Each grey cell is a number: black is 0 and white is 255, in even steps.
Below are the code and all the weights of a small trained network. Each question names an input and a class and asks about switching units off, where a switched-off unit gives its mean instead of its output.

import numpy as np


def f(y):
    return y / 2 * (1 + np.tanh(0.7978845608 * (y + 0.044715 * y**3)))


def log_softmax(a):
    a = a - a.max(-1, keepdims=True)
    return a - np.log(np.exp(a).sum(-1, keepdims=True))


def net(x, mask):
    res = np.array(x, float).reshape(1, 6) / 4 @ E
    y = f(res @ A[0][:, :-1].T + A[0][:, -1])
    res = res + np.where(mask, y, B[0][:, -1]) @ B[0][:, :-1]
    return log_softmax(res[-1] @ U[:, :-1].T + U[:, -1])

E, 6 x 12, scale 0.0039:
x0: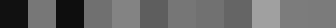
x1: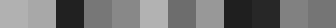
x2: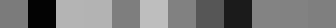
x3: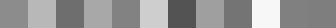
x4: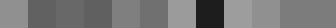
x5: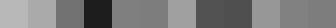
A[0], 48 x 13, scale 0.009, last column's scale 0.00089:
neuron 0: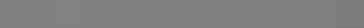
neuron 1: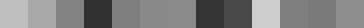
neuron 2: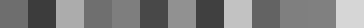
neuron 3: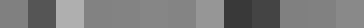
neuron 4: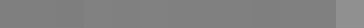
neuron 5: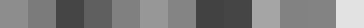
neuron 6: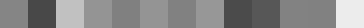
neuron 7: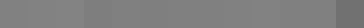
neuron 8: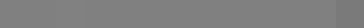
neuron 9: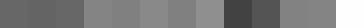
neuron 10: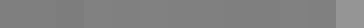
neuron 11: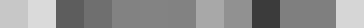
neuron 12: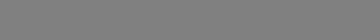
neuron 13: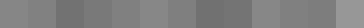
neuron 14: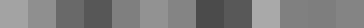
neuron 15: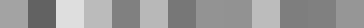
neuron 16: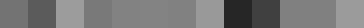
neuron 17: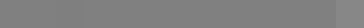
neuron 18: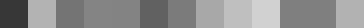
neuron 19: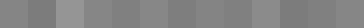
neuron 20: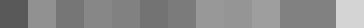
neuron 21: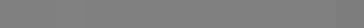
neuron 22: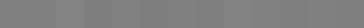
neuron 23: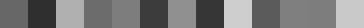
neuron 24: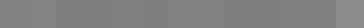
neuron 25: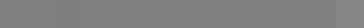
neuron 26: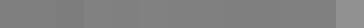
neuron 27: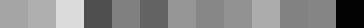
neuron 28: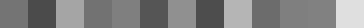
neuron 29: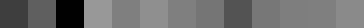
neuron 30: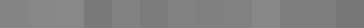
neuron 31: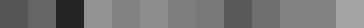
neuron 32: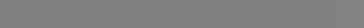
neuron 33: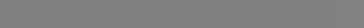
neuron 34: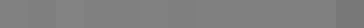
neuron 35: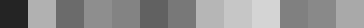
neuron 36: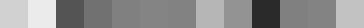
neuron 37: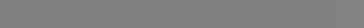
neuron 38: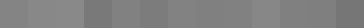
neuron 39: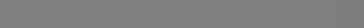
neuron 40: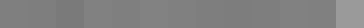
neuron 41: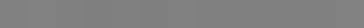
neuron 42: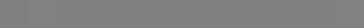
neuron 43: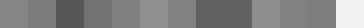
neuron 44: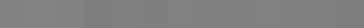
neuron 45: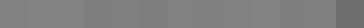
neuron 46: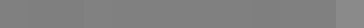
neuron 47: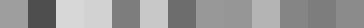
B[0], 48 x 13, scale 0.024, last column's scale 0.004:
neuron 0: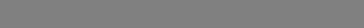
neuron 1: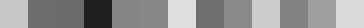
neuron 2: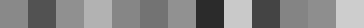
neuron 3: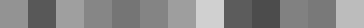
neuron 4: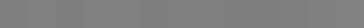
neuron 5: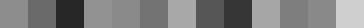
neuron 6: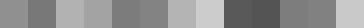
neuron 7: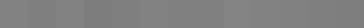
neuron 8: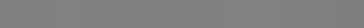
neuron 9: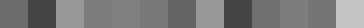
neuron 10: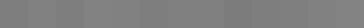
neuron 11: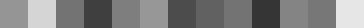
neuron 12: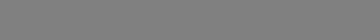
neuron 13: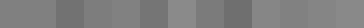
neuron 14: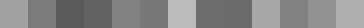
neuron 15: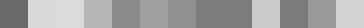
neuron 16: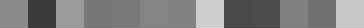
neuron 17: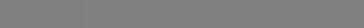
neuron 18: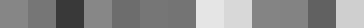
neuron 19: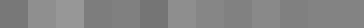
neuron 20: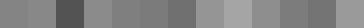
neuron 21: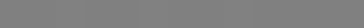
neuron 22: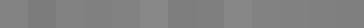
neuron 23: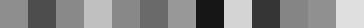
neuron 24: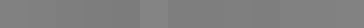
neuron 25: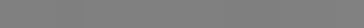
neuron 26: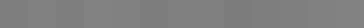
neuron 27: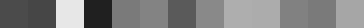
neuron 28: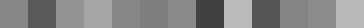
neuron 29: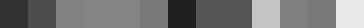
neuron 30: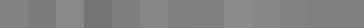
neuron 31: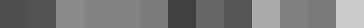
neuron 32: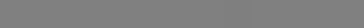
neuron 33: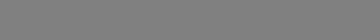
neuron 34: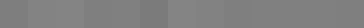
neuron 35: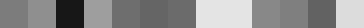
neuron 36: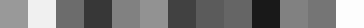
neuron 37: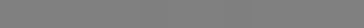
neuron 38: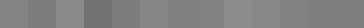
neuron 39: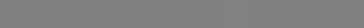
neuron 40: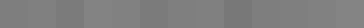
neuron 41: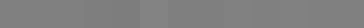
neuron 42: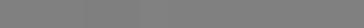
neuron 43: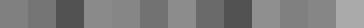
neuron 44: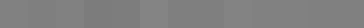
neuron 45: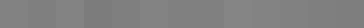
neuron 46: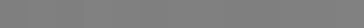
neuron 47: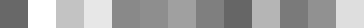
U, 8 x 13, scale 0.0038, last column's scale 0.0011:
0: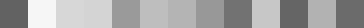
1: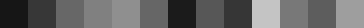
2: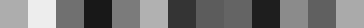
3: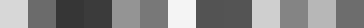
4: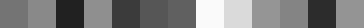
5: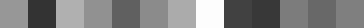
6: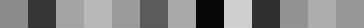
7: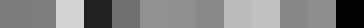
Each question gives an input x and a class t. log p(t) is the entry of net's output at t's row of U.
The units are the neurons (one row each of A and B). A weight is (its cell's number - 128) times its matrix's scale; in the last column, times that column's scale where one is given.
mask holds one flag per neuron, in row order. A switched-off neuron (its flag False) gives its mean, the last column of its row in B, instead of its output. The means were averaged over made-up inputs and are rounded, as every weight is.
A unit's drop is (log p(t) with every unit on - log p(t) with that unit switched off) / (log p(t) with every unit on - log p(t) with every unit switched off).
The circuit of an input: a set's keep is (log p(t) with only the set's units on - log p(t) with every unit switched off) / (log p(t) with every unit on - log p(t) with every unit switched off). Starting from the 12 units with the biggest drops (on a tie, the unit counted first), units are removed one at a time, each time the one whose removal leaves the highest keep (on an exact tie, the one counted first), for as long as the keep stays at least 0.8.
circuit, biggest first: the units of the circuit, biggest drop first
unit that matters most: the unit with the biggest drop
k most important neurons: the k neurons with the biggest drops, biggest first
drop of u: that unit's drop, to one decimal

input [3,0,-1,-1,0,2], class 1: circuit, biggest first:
neuron 36; neuron 1; neuron 6; neuron 23
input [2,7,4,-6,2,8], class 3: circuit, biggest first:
neuron 1
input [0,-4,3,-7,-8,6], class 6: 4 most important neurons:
neuron 23; neuron 2; neuron 28; neuron 18
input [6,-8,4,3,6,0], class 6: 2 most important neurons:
neuron 23; neuron 2
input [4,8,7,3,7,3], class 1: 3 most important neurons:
neuron 29; neuron 31; neuron 9
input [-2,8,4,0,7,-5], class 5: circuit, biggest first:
neuron 3; neuron 16
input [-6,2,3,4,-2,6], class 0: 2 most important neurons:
neuron 15; neuron 47
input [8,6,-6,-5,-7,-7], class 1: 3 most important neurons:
neuron 29; neuron 31; neuron 9
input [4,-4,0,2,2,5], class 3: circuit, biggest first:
neuron 1; neuron 5
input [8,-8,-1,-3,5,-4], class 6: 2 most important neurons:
neuron 23; neuron 2
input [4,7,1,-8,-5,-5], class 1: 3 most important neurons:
neuron 29; neuron 31; neuron 18
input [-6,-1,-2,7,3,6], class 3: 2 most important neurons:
neuron 1; neuron 14
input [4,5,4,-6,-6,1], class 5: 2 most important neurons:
neuron 16; neuron 3
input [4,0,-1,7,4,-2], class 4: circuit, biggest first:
neuron 35
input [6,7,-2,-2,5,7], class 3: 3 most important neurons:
neuron 1; neuron 14; neuron 5
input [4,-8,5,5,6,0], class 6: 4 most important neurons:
neuron 23; neuron 2; neuron 28; neuron 6
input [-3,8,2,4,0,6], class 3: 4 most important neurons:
neuron 1; neuron 5; neuron 14; neuron 43
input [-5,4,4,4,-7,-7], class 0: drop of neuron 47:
0.2
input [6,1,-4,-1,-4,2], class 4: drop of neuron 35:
0.4
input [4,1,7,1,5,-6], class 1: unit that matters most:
neuron 29
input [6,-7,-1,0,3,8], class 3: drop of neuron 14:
0.2
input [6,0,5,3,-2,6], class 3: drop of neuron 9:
-0.1
